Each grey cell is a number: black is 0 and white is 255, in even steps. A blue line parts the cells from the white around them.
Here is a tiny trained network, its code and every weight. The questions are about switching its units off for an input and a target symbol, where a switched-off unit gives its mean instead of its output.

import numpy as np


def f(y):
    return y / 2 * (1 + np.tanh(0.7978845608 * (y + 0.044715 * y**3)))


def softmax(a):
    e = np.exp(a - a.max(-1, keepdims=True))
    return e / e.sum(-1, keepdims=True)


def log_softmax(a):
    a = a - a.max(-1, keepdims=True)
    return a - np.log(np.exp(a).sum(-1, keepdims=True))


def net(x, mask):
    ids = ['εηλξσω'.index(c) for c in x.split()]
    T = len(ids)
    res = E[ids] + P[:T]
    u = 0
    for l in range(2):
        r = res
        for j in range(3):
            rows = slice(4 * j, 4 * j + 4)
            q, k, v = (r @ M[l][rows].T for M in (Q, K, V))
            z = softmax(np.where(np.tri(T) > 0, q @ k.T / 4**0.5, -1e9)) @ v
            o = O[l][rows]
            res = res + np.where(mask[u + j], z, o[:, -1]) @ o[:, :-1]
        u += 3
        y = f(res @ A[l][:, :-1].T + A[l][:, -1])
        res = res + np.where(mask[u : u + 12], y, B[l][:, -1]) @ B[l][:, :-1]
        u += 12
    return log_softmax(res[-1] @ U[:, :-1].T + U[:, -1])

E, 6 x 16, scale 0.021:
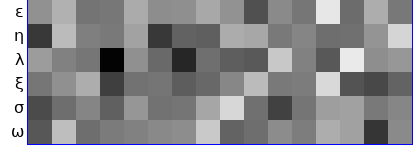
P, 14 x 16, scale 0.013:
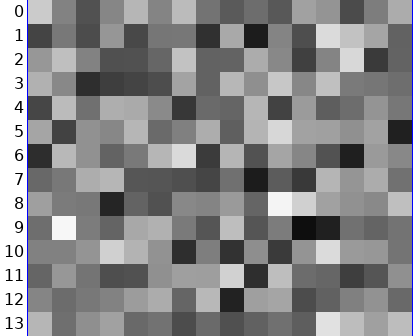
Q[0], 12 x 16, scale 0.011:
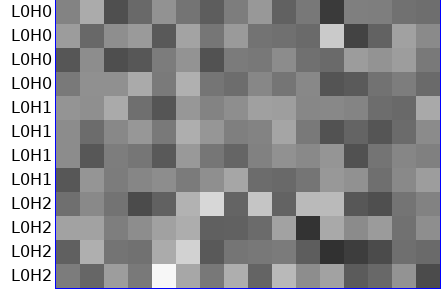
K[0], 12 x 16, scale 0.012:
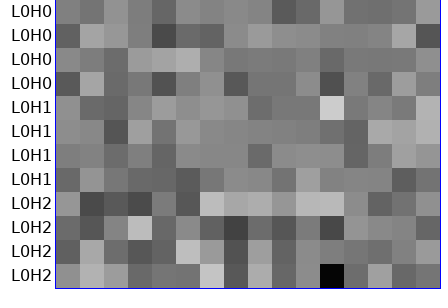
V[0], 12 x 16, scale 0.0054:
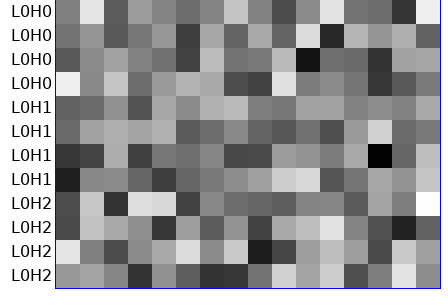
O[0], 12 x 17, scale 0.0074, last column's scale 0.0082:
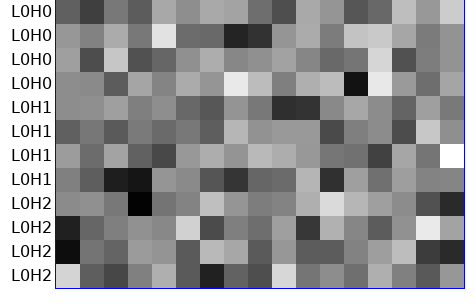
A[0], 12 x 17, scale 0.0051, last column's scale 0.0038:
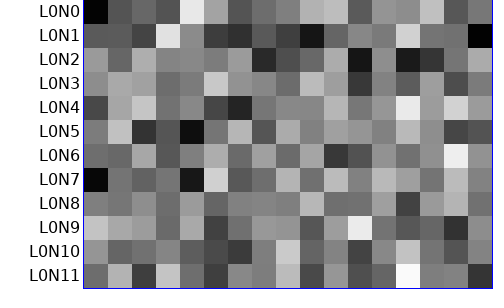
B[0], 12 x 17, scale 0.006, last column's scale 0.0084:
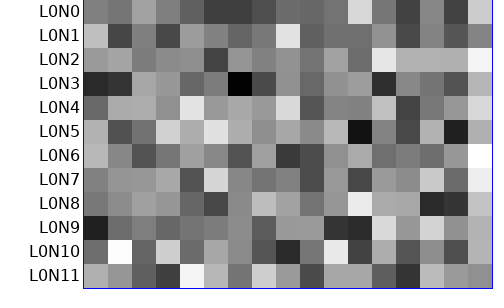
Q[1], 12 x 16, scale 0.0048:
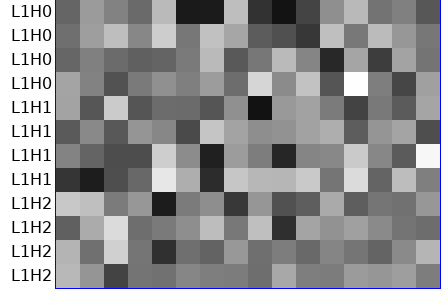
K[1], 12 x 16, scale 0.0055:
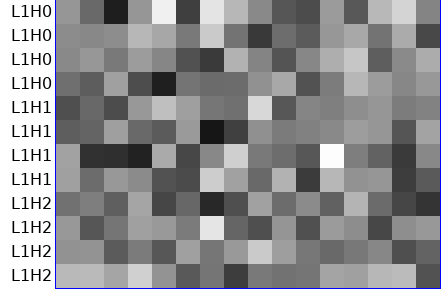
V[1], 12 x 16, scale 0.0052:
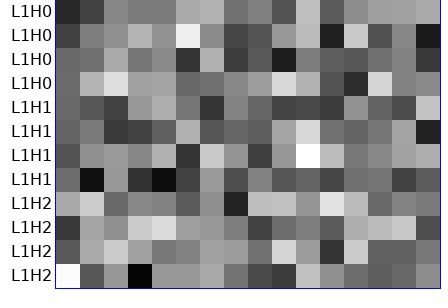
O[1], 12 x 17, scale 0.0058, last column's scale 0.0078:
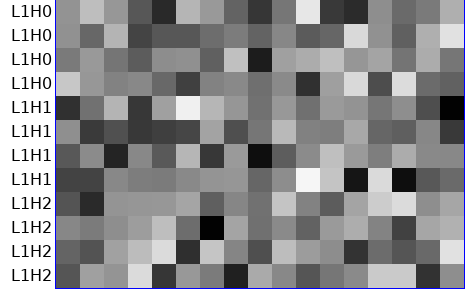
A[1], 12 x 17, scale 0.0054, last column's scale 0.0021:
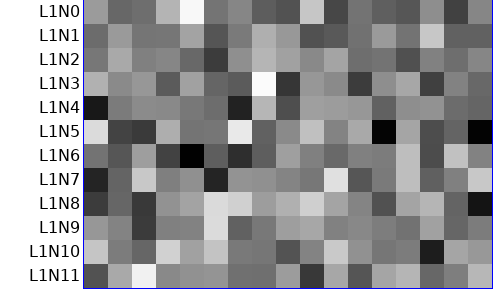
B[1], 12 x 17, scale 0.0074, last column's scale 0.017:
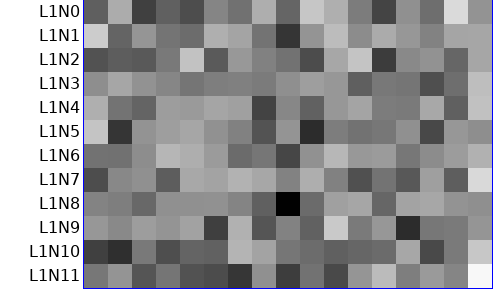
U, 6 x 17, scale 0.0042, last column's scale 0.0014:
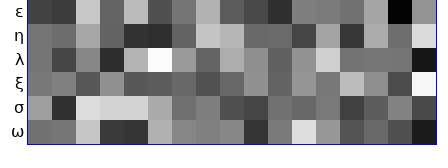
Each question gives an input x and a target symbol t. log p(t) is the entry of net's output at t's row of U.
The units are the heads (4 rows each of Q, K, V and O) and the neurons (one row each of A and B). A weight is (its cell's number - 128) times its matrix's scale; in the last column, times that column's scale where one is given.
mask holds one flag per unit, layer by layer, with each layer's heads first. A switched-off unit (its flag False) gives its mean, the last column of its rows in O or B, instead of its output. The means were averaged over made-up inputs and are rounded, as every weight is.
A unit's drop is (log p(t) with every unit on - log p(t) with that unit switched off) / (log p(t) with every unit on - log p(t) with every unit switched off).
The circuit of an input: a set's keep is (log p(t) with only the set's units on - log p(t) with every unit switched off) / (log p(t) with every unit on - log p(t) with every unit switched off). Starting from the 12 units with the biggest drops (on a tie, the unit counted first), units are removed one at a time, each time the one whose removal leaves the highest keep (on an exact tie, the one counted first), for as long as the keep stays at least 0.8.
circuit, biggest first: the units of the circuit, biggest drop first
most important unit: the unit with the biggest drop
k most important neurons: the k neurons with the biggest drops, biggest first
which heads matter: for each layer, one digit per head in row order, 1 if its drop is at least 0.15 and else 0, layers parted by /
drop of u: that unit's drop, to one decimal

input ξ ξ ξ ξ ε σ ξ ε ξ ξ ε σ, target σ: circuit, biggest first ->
(L0H2)
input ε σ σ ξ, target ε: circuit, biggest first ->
(L0H2 L0H1)
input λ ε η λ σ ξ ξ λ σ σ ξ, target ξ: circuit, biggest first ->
(L0H2 L1H2)
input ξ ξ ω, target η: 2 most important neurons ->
(L0N11 L0N7)
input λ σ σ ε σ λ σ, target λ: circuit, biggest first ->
(L0H1 L1H1 L0H0)
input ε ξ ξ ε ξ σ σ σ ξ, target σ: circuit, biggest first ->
(L1H2 L0H2)
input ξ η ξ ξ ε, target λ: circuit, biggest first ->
(L0H2 L0N9)
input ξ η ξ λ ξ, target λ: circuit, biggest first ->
(L0H2 L0N9)
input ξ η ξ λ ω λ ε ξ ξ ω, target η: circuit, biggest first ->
(L1H1 L1N4 L1N6)
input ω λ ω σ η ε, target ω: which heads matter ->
001 / 000
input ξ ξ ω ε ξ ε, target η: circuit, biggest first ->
(L0H0 L1H1 L0H1)
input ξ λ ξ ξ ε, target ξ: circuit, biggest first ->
(L0H2 L1N7)
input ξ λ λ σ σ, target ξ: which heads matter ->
011 / 000
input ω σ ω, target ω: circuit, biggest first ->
(L0H2 L1H0)
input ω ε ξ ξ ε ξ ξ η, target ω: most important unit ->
L0H0
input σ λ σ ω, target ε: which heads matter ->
111 / 010
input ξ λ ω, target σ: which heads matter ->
100 / 100
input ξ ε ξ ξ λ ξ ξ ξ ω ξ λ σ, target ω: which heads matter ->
001 / 001
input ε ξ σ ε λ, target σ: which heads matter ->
001 / 001
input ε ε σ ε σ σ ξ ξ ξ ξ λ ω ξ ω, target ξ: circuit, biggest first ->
(L0H2)
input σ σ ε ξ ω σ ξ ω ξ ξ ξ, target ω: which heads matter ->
001 / 000
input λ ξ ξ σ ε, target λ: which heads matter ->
111 / 110
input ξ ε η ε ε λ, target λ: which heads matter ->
001 / 000
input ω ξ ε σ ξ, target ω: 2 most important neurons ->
(L1N10 L0N8)
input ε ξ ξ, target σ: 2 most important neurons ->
(L1N6 L1N3)
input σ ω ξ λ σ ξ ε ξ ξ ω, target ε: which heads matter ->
101 / 000
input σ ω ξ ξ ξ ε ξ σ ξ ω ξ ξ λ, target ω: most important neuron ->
(L0N0)
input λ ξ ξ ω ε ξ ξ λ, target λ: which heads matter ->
101 / 110
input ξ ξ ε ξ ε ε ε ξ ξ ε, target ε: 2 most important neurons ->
(L1N2 L0N3)
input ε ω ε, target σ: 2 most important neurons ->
(L0N11 L1N1)
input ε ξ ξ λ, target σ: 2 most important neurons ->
(L0N5 L1N1)
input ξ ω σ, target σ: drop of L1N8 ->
0.1
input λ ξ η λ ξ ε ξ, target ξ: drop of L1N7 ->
0.2
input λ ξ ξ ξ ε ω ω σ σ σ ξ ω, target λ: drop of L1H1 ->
1.0
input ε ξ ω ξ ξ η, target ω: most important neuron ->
(L0N0)
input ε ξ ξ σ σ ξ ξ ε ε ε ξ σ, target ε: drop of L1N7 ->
0.2
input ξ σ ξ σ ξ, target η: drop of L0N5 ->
0.0
